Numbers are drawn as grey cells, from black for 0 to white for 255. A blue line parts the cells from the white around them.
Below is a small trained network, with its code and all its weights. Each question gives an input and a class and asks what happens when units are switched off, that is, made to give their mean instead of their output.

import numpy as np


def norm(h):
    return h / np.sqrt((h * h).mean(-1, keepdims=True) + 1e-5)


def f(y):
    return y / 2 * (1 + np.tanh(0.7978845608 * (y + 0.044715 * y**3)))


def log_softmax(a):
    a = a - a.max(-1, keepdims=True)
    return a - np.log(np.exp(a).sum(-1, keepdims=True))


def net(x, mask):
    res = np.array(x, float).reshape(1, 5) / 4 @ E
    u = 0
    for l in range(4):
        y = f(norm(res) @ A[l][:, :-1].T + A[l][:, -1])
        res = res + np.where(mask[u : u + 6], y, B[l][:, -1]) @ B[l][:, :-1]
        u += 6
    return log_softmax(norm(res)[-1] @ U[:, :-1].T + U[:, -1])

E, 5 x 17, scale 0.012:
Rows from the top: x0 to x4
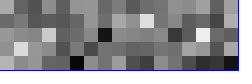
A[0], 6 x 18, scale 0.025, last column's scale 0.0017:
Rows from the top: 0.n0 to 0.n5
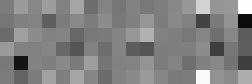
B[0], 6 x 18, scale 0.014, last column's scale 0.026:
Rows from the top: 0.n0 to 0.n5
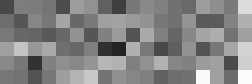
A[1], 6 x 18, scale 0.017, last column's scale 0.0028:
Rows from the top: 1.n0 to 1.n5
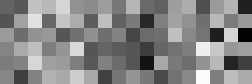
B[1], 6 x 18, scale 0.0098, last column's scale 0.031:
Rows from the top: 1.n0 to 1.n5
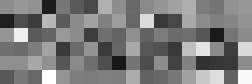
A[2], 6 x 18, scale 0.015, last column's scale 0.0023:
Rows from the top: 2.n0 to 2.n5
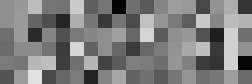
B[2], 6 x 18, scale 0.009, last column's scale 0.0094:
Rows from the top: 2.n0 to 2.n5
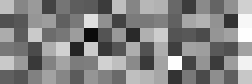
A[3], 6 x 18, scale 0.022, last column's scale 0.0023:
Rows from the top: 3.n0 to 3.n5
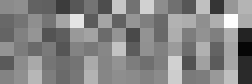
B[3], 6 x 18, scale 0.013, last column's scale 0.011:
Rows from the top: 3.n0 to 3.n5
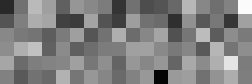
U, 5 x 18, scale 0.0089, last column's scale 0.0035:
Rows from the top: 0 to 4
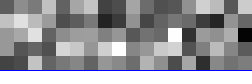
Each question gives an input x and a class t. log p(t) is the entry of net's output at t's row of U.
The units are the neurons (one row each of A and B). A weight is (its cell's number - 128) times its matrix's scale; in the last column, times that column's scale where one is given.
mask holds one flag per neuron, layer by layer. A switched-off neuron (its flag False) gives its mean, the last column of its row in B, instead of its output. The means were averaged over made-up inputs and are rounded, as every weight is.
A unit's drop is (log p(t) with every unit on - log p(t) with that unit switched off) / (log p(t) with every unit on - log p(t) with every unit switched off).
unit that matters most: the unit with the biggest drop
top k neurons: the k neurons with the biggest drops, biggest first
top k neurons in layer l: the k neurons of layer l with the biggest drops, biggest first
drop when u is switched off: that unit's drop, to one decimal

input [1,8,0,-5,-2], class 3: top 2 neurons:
0.n4, 1.n3
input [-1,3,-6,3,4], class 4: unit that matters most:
0.n1
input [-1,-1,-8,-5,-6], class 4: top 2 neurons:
0.n5, 3.n1
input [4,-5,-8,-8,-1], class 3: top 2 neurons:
0.n4, 0.n3
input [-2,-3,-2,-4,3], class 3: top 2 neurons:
1.n3, 0.n4
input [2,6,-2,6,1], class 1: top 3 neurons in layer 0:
0.n5, 0.n3, 0.n4
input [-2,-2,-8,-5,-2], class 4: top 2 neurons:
0.n5, 3.n1
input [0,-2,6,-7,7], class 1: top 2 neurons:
0.n5, 1.n5
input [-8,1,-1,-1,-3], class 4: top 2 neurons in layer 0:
0.n5, 0.n1
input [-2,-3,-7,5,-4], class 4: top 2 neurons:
0.n5, 0.n1
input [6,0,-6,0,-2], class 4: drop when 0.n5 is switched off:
0.6
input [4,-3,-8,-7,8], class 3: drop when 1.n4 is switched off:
0.0
